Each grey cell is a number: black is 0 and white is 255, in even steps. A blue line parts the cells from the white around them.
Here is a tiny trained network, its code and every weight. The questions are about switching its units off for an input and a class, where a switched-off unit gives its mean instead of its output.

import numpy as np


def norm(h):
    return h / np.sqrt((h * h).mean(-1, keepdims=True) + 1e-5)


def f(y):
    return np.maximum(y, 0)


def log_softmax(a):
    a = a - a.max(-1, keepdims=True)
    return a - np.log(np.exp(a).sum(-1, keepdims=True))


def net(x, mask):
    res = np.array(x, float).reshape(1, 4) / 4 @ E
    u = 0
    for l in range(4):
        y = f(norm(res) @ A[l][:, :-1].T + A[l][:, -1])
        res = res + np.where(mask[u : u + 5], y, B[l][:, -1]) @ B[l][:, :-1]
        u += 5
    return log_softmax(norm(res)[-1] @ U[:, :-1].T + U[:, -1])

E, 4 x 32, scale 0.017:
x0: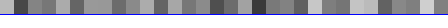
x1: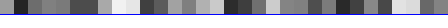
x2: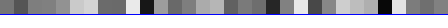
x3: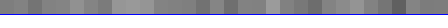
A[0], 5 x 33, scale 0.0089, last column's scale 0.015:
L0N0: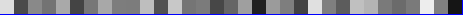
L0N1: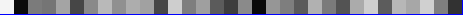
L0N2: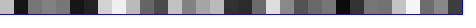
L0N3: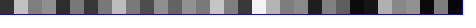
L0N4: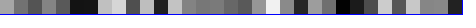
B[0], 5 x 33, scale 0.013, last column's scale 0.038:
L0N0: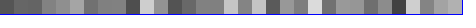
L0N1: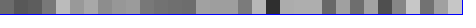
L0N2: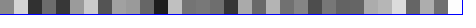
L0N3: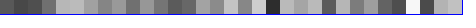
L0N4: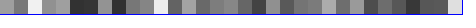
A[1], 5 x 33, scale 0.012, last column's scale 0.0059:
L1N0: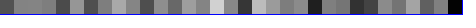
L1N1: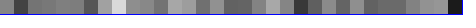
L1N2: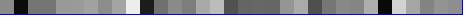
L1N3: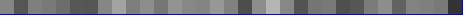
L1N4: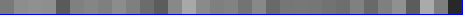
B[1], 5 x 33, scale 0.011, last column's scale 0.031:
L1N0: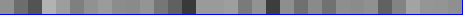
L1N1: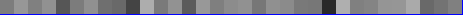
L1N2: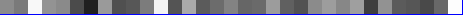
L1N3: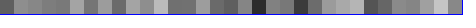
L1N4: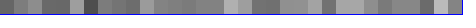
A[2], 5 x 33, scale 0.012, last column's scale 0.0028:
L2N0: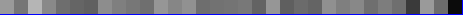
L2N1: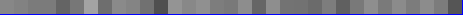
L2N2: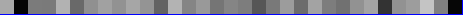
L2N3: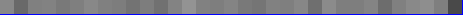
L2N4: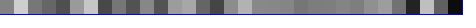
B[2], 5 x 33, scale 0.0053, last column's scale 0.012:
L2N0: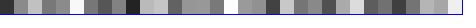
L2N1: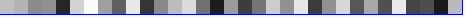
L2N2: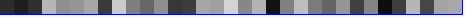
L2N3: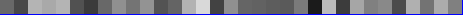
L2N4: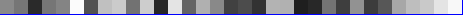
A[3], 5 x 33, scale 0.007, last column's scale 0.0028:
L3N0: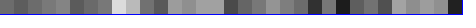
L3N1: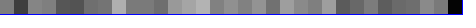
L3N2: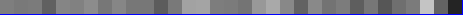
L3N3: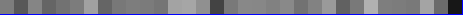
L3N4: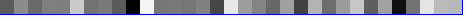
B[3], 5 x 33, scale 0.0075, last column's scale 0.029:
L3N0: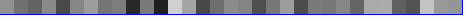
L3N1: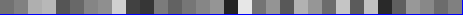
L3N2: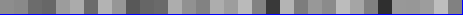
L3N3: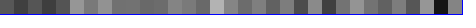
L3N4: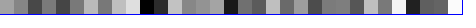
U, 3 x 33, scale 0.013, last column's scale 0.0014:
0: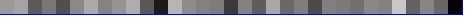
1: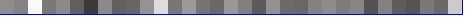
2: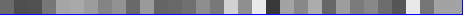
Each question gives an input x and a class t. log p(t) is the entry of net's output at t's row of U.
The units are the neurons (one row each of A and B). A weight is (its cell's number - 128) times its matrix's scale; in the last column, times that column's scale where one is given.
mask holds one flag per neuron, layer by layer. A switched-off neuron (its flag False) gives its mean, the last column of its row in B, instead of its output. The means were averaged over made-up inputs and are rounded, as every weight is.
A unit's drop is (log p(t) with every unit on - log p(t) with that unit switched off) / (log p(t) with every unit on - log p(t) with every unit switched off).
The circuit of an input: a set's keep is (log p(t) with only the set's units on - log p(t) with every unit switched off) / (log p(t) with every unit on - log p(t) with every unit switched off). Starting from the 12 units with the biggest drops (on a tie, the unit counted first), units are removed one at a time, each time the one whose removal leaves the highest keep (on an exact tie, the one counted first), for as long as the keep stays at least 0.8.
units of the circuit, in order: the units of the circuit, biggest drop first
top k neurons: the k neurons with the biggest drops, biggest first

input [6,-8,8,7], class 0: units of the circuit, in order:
L0N3
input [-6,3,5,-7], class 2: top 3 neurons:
L0N3, L0N4, L1N0
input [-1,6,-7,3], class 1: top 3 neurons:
L0N4, L3N4, L2N0
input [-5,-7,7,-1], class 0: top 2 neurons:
L0N1, L0N4
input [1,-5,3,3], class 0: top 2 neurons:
L0N4, L0N1
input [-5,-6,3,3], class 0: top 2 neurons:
L0N4, L1N2
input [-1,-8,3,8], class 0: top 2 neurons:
L0N4, L1N2
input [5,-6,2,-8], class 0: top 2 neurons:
L3N4, L0N1
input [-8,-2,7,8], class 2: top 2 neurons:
L0N4, L0N3
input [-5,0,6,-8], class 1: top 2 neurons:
L1N2, L0N0
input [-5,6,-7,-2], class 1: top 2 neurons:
L0N4, L3N4
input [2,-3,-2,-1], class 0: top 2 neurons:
L3N4, L0N3
